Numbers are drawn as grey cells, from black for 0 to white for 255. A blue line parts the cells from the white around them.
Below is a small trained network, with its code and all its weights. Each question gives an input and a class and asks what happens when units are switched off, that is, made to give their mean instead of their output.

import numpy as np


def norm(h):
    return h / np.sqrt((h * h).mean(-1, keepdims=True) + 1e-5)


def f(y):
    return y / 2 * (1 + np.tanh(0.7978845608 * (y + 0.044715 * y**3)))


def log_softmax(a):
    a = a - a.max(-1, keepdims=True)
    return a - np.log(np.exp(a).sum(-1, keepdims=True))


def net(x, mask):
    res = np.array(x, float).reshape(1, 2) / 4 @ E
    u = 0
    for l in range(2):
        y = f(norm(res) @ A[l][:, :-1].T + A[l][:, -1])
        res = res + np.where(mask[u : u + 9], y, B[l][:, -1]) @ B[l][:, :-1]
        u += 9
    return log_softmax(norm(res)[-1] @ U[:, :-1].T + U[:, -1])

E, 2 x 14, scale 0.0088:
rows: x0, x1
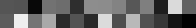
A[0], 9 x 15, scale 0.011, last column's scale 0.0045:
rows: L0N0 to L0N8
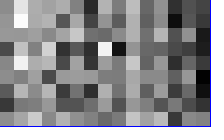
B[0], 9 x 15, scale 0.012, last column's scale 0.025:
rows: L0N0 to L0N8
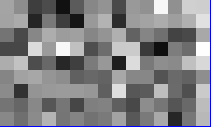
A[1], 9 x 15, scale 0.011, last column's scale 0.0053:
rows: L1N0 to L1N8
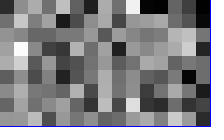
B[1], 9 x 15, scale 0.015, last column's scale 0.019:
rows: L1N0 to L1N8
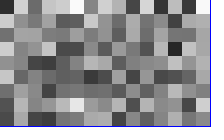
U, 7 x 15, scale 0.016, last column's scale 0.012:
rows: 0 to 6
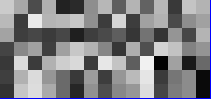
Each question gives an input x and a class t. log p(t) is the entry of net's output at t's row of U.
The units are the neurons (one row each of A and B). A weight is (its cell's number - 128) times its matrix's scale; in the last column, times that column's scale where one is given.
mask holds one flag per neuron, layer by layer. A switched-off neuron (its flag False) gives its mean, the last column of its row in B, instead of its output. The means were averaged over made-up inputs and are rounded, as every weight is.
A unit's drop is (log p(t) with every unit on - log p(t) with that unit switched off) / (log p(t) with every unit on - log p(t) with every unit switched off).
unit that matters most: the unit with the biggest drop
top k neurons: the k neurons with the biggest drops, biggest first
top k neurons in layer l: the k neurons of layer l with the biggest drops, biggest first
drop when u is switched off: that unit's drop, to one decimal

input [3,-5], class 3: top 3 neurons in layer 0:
L0N3, L0N4, L0N1
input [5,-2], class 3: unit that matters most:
L0N7
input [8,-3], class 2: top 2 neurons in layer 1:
L1N0, L1N7
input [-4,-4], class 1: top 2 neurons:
L0N1, L0N3
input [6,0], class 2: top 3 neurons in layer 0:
L0N3, L0N4, L0N0
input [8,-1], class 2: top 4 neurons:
L0N3, L1N0, L0N4, L0N0
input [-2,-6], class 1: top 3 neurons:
L0N1, L0N4, L0N3
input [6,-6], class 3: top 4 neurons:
L0N3, L0N4, L1N0, L0N1
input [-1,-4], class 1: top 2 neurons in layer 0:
L0N1, L0N4
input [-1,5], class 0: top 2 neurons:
L0N0, L0N1
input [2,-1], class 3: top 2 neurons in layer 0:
L0N7, L0N3
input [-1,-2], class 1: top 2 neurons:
L0N4, L0N1
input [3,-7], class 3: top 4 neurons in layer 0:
L0N3, L0N4, L0N1, L0N0
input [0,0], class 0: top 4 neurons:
L0N3, L0N5, L0N6, L0N2
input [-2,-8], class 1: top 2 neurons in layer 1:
L1N0, L1N4
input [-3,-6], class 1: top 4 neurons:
L0N1, L0N4, L0N3, L1N0
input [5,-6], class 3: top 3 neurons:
L0N3, L0N4, L1N0
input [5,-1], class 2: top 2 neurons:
L0N3, L1N0
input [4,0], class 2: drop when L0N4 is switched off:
0.4
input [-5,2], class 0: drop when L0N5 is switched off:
0.0
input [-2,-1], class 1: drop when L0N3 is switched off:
0.6
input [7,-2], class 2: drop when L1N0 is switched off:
1.0
